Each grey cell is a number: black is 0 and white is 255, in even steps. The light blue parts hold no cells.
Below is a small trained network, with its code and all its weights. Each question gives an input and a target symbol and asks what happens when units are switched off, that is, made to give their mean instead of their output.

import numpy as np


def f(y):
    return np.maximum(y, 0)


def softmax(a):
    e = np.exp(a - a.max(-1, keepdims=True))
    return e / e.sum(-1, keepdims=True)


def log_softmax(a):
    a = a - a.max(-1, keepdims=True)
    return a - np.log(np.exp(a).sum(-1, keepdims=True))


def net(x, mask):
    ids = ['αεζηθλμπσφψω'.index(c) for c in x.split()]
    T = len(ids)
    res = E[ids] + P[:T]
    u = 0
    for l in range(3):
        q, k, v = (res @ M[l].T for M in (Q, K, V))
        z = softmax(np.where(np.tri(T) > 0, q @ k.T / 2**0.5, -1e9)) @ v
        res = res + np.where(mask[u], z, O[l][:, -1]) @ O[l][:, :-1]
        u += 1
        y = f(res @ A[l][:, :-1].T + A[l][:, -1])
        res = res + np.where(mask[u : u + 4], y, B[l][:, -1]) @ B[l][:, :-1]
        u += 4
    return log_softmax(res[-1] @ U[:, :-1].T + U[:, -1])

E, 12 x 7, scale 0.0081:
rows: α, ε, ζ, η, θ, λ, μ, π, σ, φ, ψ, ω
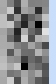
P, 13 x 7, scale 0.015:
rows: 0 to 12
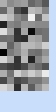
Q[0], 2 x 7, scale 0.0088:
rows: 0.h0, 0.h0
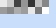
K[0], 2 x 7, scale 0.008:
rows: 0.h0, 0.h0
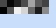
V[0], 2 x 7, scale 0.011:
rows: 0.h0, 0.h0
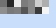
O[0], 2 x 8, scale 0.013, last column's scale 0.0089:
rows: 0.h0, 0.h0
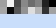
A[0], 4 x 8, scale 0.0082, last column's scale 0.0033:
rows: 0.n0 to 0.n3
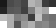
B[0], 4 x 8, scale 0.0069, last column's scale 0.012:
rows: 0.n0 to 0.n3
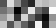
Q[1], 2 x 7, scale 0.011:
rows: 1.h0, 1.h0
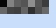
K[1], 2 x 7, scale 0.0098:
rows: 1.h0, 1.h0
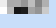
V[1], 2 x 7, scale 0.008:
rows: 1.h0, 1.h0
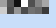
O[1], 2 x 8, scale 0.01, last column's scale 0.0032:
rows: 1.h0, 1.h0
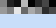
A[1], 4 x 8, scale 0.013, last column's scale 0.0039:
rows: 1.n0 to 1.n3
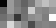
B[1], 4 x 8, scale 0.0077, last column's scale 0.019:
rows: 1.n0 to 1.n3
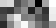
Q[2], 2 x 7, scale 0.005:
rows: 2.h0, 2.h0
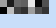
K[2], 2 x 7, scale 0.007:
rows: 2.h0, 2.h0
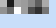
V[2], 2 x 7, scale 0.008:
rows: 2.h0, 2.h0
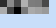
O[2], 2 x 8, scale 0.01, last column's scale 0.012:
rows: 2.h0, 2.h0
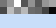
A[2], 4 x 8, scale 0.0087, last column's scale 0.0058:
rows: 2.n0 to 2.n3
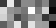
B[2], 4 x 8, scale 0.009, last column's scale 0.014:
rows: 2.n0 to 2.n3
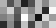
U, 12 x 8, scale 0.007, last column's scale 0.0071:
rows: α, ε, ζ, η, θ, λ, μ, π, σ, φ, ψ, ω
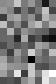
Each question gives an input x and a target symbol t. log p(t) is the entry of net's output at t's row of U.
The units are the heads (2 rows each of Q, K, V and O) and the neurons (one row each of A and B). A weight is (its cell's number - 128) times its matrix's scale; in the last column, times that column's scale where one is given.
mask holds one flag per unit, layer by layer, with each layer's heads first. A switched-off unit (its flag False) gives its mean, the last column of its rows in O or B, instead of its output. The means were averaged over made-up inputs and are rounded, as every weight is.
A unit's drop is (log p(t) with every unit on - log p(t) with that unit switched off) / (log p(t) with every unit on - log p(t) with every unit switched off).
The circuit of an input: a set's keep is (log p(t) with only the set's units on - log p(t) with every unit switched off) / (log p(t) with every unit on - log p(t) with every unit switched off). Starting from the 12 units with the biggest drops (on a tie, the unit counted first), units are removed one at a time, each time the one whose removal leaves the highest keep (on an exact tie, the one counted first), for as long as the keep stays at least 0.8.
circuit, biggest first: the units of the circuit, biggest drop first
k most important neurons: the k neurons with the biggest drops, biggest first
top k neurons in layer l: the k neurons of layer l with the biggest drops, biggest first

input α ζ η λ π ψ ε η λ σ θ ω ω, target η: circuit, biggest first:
1.n0, 1.n1, 0.n3
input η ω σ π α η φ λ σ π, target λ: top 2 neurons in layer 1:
1.n1, 1.n2
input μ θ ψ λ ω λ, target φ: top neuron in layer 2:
2.n1
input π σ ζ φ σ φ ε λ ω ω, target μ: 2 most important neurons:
2.n3, 1.n3
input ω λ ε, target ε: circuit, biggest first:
0.h0, 1.n2, 2.h0, 1.n0
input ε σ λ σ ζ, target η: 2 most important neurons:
1.n0, 1.n2
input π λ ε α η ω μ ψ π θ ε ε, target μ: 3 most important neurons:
2.n3, 1.n3, 0.n1
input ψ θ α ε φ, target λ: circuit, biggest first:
2.h0, 0.h0
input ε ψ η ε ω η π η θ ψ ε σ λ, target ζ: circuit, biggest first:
0.h0, 1.n3, 0.n1
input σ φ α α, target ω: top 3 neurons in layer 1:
1.n1, 1.n2, 1.n3
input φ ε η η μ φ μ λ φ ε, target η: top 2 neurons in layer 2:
2.n1, 2.n2
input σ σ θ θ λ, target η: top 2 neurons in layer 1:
1.n0, 1.n2
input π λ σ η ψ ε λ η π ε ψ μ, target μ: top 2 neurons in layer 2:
2.n3, 2.n1
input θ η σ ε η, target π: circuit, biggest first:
0.h0, 1.n0
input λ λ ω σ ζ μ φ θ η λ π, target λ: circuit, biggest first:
1.h0
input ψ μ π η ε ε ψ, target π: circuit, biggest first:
1.n0, 0.h0
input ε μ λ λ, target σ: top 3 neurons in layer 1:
1.n2, 1.n3, 1.n0
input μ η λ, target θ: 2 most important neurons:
2.n1, 1.n1
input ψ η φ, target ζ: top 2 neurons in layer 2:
2.n3, 2.n0
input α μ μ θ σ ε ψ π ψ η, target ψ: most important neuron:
1.n1
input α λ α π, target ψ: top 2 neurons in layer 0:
0.n0, 0.n3
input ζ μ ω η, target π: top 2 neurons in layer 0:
0.n3, 0.n1
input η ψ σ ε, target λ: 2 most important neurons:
1.n1, 1.n2
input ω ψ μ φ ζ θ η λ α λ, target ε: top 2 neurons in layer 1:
1.n0, 1.n1
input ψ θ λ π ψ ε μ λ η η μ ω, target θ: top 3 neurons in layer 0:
0.n1, 0.n2, 0.n0
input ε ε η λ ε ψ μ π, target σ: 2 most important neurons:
2.n0, 1.n1
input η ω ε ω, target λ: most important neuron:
1.n1
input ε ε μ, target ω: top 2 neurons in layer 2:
2.n1, 2.n0
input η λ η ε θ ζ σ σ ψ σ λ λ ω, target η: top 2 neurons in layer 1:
1.n0, 1.n2
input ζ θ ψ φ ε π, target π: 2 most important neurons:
1.n1, 0.n3
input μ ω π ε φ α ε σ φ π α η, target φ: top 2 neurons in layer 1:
1.n0, 1.n3
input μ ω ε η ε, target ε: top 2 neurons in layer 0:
0.n1, 0.n3
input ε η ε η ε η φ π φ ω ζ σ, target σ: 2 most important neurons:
2.n0, 1.n2
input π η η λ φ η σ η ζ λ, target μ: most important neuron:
2.n3
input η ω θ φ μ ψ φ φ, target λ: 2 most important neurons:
1.n2, 0.n1
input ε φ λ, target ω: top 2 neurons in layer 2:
2.n1, 2.n0
